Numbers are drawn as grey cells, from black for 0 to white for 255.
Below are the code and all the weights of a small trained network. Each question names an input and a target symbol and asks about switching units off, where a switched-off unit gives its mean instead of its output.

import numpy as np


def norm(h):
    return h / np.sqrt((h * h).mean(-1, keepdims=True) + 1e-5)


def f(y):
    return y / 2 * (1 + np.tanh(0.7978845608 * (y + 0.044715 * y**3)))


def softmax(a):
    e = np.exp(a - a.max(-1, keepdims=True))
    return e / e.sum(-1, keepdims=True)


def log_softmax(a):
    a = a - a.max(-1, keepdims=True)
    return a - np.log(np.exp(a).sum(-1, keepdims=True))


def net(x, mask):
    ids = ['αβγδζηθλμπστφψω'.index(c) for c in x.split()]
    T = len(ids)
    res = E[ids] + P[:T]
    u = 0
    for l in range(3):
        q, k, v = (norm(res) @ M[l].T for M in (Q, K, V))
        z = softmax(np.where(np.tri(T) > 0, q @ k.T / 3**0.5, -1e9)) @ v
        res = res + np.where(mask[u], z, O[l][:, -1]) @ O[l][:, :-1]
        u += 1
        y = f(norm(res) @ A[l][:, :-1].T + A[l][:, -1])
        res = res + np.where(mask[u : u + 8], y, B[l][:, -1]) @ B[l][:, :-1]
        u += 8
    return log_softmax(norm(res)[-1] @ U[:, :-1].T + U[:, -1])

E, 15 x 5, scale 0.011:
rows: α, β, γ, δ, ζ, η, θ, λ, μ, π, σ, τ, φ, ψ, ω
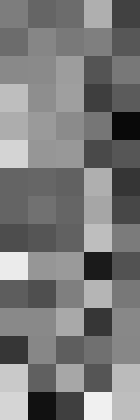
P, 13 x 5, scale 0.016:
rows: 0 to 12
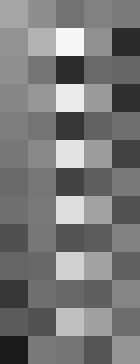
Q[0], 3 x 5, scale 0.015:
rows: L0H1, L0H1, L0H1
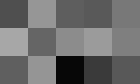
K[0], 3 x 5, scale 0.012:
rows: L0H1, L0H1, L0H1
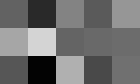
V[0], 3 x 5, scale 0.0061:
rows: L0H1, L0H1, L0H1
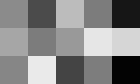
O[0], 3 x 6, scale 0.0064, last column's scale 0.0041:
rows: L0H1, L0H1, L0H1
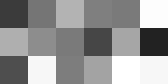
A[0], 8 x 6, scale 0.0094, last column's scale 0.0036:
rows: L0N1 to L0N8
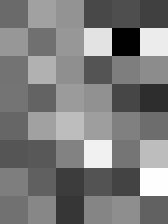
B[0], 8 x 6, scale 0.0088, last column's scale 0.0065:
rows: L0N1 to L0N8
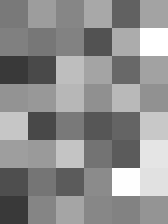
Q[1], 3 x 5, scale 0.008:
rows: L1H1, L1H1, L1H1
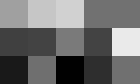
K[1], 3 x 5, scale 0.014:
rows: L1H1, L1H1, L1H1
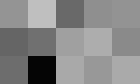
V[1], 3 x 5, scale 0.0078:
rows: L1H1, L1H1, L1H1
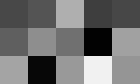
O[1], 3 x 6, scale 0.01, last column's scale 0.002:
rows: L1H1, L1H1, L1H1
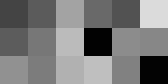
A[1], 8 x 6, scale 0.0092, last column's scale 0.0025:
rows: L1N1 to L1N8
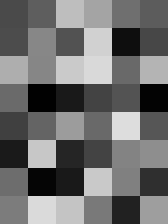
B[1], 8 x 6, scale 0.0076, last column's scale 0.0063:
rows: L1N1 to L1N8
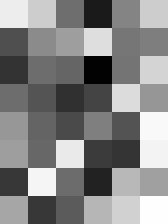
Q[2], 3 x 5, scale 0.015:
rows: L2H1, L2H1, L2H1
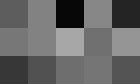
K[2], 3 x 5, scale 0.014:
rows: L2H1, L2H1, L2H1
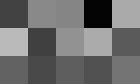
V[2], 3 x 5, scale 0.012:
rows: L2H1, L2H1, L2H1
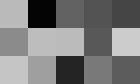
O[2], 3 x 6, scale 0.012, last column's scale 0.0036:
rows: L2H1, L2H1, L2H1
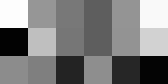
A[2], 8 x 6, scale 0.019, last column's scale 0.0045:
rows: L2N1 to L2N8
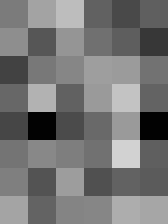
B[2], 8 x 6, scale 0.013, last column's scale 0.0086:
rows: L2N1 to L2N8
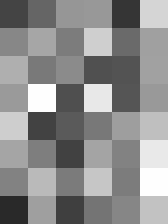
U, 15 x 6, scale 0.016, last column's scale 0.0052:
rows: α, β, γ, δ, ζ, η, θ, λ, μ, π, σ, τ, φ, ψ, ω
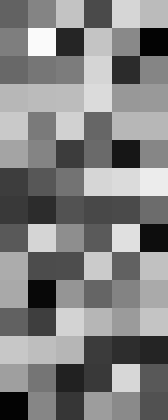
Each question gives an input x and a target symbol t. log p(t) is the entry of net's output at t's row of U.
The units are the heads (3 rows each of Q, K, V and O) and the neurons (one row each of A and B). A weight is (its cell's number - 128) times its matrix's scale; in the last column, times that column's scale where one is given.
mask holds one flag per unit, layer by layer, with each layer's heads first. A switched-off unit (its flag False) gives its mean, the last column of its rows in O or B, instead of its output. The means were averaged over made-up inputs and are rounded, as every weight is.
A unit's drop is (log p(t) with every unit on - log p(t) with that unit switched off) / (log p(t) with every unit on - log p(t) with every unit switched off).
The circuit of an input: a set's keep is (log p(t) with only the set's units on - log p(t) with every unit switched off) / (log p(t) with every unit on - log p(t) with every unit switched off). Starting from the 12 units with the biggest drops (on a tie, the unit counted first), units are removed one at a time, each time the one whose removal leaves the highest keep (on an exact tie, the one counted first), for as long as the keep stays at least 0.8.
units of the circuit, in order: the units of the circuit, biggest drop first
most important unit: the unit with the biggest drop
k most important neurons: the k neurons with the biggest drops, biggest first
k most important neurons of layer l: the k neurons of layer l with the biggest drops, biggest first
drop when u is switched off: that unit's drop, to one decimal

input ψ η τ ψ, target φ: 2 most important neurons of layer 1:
(L1N3, L1N7)
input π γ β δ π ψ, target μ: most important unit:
L1H1
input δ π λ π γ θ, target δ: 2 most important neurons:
(L0N3, L0N2)
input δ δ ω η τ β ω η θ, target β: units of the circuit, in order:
(L1H1, L2N4)
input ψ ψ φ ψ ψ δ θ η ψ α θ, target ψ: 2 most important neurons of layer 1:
(L1N4, L1N5)
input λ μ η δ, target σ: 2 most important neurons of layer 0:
(L0N2, L0N7)
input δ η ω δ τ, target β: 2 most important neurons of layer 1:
(L1N5, L1N8)
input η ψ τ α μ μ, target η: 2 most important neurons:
(L0N2, L1N3)
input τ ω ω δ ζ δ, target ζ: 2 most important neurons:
(L1N7, L0N3)
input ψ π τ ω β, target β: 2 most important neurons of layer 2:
(L2N4, L2N6)
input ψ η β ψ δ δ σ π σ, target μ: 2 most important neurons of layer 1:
(L1N6, L1N8)
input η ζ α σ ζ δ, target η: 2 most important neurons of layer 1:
(L1N3, L1N7)
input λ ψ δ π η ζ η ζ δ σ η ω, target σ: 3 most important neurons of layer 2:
(L2N5, L2N3, L2N8)
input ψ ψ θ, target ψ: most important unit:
L0N7
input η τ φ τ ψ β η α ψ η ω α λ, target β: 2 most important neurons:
(L0N7, L2N4)
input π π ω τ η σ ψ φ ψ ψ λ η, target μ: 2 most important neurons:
(L1N7, L0N3)
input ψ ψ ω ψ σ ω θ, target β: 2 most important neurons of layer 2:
(L2N4, L2N6)
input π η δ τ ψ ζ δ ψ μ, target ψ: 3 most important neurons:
(L0N7, L1N5, L1N4)
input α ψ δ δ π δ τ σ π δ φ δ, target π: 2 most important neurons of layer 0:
(L0N7, L0N2)
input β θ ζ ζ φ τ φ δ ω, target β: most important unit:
L2N4
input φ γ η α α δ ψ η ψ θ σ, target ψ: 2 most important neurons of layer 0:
(L0N7, L0N1)
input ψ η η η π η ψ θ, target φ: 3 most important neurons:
(L1N3, L0N2, L1N7)
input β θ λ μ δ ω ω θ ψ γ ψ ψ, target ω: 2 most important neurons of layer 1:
(L1N7, L1N5)
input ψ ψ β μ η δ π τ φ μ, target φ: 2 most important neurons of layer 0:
(L0N2, L0N6)
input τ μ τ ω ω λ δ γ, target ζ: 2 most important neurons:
(L1N7, L0N7)
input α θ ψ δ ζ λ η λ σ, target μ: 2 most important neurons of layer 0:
(L0N5, L0N6)
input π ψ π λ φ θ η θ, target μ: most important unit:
L1H1
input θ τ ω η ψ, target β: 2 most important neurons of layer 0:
(L0N6, L0N8)
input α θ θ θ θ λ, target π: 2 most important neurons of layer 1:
(L1N7, L1N8)
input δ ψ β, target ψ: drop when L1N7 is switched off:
0.0
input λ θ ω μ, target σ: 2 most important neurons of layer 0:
(L0N2, L0N7)
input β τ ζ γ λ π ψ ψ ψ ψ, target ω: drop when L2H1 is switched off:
0.3
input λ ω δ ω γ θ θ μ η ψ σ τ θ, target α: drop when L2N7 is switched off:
0.1
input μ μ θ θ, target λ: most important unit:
L1N3
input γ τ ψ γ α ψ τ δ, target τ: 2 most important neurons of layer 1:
(L1N2, L1N5)
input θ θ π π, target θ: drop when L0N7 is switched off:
0.4
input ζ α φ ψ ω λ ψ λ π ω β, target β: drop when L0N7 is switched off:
0.1
